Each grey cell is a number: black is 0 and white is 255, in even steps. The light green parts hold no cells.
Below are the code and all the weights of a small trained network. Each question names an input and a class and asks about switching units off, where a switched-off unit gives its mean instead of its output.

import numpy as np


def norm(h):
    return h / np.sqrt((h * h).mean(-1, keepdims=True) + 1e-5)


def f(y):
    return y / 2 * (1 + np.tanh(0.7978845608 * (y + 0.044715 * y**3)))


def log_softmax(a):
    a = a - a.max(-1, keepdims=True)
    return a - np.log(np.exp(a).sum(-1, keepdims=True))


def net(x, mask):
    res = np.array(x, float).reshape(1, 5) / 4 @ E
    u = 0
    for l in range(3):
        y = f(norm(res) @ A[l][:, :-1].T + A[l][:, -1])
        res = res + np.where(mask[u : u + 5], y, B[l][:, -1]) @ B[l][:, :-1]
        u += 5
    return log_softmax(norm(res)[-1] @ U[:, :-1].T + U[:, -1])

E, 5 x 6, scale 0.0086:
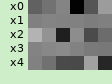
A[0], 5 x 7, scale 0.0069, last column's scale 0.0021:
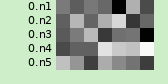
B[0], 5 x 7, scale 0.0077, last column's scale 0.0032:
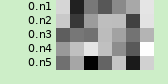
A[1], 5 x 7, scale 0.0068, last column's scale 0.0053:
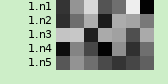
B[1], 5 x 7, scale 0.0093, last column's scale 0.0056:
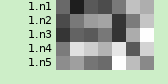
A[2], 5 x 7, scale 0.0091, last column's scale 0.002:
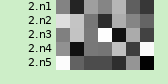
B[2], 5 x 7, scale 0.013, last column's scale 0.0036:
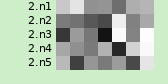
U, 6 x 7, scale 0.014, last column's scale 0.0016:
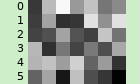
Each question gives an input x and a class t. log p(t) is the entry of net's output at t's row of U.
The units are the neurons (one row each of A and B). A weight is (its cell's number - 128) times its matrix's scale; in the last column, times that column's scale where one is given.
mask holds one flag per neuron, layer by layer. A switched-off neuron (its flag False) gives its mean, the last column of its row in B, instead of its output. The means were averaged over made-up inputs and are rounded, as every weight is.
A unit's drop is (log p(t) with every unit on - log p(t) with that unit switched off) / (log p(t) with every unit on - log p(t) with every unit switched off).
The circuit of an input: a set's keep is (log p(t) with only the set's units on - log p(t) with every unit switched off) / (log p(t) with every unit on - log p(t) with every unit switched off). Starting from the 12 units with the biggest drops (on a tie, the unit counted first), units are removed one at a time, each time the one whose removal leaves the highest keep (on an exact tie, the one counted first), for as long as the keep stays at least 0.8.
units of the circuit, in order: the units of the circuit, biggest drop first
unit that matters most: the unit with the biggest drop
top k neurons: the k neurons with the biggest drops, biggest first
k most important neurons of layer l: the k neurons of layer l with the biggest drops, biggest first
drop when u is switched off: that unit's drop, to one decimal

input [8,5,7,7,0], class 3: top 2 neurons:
(0.n1; 2.n5)
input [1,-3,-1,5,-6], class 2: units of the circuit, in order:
(1.n4)
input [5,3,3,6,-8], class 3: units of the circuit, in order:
(2.n5; 0.n1)
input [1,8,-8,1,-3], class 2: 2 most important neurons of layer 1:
(1.n1; 1.n4)
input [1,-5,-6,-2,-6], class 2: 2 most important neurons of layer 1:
(1.n1; 1.n4)
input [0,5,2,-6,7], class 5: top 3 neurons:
(2.n3; 0.n2; 1.n3)
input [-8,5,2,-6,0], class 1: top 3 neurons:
(2.n3; 1.n3; 1.n4)
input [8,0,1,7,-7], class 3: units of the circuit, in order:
(0.n1; 2.n5)
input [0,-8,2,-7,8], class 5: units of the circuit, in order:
(2.n3; 0.n1)
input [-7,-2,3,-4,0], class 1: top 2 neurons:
(2.n3; 1.n3)
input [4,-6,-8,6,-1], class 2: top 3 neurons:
(1.n1; 0.n5; 2.n3)
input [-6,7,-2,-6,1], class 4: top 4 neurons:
(0.n2; 1.n2; 2.n4; 1.n4)
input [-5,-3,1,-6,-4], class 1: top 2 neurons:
(2.n3; 1.n4)
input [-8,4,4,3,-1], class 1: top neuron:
(2.n3)
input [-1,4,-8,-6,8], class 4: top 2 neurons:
(2.n4; 0.n2)
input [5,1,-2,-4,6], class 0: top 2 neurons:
(1.n4; 1.n2)
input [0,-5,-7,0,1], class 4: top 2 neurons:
(1.n3; 2.n3)
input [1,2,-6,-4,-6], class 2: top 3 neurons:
(1.n1; 1.n4; 0.n2)
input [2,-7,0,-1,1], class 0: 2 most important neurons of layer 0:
(0.n2; 0.n4)
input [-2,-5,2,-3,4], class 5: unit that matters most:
1.n3
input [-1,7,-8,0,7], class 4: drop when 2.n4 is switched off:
0.2
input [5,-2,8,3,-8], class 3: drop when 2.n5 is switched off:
0.1
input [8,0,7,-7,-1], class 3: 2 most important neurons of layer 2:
(2.n5; 2.n3)
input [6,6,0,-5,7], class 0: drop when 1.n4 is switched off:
1.0
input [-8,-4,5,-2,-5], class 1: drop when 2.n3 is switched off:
0.9
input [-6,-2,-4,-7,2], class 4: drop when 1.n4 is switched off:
0.1
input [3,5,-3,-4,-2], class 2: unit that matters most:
1.n1
